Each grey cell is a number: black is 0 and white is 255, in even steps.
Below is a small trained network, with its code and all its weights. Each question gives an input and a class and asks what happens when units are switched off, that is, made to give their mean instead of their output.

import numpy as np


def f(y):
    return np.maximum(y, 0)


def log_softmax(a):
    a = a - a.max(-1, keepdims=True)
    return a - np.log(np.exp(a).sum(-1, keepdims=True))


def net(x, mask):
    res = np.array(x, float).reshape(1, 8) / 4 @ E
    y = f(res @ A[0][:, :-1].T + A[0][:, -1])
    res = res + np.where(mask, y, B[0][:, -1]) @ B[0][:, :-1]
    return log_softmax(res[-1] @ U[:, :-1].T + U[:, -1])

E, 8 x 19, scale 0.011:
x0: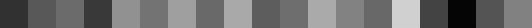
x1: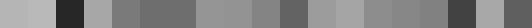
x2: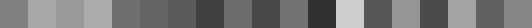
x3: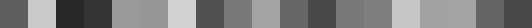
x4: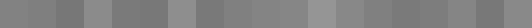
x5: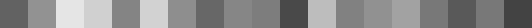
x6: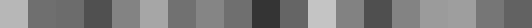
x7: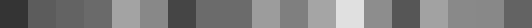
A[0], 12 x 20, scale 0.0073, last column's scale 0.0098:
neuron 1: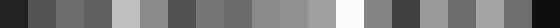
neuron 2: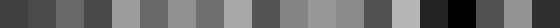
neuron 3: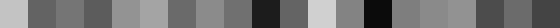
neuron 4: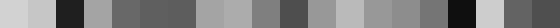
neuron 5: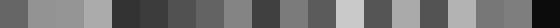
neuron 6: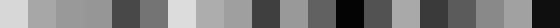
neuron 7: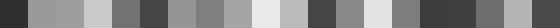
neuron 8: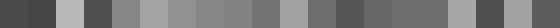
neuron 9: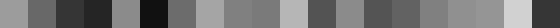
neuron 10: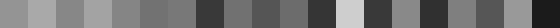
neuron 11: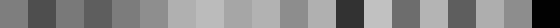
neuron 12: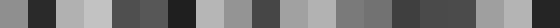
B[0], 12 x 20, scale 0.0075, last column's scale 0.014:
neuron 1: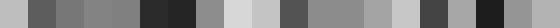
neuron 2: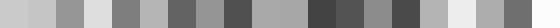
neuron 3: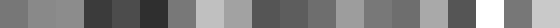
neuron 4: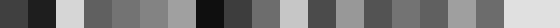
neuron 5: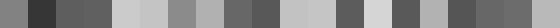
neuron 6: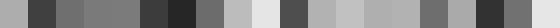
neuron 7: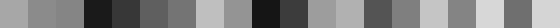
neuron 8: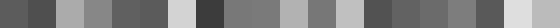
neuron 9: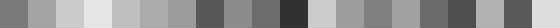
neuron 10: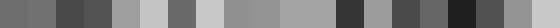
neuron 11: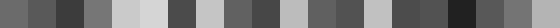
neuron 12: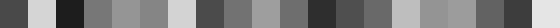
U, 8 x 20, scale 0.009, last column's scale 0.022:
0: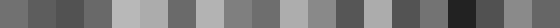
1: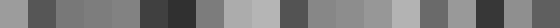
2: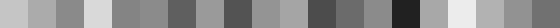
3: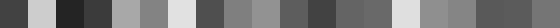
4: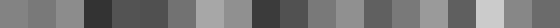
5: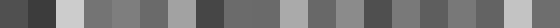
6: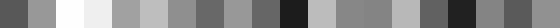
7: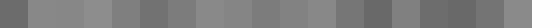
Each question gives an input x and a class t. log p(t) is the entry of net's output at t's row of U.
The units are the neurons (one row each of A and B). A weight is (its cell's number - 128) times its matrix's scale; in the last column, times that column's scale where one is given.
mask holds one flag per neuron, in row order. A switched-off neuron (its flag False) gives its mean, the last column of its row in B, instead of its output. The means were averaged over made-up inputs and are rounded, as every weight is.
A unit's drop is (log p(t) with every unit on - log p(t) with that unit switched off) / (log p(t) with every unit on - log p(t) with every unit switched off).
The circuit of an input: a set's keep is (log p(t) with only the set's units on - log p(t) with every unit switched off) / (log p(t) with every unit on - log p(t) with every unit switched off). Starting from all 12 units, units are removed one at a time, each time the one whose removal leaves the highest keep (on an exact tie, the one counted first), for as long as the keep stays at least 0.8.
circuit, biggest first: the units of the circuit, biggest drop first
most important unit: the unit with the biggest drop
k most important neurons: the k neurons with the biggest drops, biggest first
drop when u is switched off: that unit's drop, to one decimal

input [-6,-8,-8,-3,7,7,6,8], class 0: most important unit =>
neuron 11
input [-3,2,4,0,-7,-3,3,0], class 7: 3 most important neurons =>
(neuron 2; neuron 7; neuron 11)
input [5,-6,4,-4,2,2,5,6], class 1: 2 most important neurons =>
(neuron 1; neuron 4)
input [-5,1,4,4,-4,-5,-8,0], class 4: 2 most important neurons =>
(neuron 7; neuron 2)
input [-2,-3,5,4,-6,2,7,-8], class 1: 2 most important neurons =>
(neuron 6; neuron 7)
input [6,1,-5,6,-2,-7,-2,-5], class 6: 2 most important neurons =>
(neuron 9; neuron 12)
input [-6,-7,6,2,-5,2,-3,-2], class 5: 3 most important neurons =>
(neuron 2; neuron 8; neuron 11)
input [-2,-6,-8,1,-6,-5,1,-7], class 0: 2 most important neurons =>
(neuron 11; neuron 1)
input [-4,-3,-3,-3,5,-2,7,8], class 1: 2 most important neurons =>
(neuron 1; neuron 7)
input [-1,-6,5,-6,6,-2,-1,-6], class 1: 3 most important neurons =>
(neuron 6; neuron 4; neuron 11)
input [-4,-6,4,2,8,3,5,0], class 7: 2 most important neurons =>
(neuron 2; neuron 4)
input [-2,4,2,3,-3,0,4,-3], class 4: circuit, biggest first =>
(neuron 2; neuron 12)
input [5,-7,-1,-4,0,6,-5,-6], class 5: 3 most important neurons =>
(neuron 8; neuron 9; neuron 1)
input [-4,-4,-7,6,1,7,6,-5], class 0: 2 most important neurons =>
(neuron 11; neuron 9)
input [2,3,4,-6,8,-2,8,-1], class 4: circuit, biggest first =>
(neuron 3)
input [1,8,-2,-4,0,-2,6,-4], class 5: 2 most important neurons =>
(neuron 4; neuron 7)
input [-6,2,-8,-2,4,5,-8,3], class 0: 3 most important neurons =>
(neuron 11; neuron 2; neuron 3)
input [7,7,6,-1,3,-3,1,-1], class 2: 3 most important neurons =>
(neuron 2; neuron 8; neuron 11)
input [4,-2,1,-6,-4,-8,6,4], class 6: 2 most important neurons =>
(neuron 9; neuron 7)
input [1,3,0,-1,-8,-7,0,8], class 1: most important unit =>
neuron 1
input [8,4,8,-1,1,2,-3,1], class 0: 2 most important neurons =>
(neuron 10; neuron 5)
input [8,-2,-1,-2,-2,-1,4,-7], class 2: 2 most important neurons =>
(neuron 2; neuron 1)
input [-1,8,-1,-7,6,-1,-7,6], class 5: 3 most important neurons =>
(neuron 4; neuron 6; neuron 3)
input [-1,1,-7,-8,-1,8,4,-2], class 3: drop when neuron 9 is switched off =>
0.1
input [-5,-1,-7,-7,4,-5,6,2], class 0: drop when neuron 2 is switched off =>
0.7
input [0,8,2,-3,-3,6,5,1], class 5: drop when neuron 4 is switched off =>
0.7
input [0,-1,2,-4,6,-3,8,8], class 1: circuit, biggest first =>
(neuron 1)
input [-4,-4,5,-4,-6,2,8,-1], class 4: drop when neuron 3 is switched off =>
0.7
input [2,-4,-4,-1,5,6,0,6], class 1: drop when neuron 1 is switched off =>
0.9
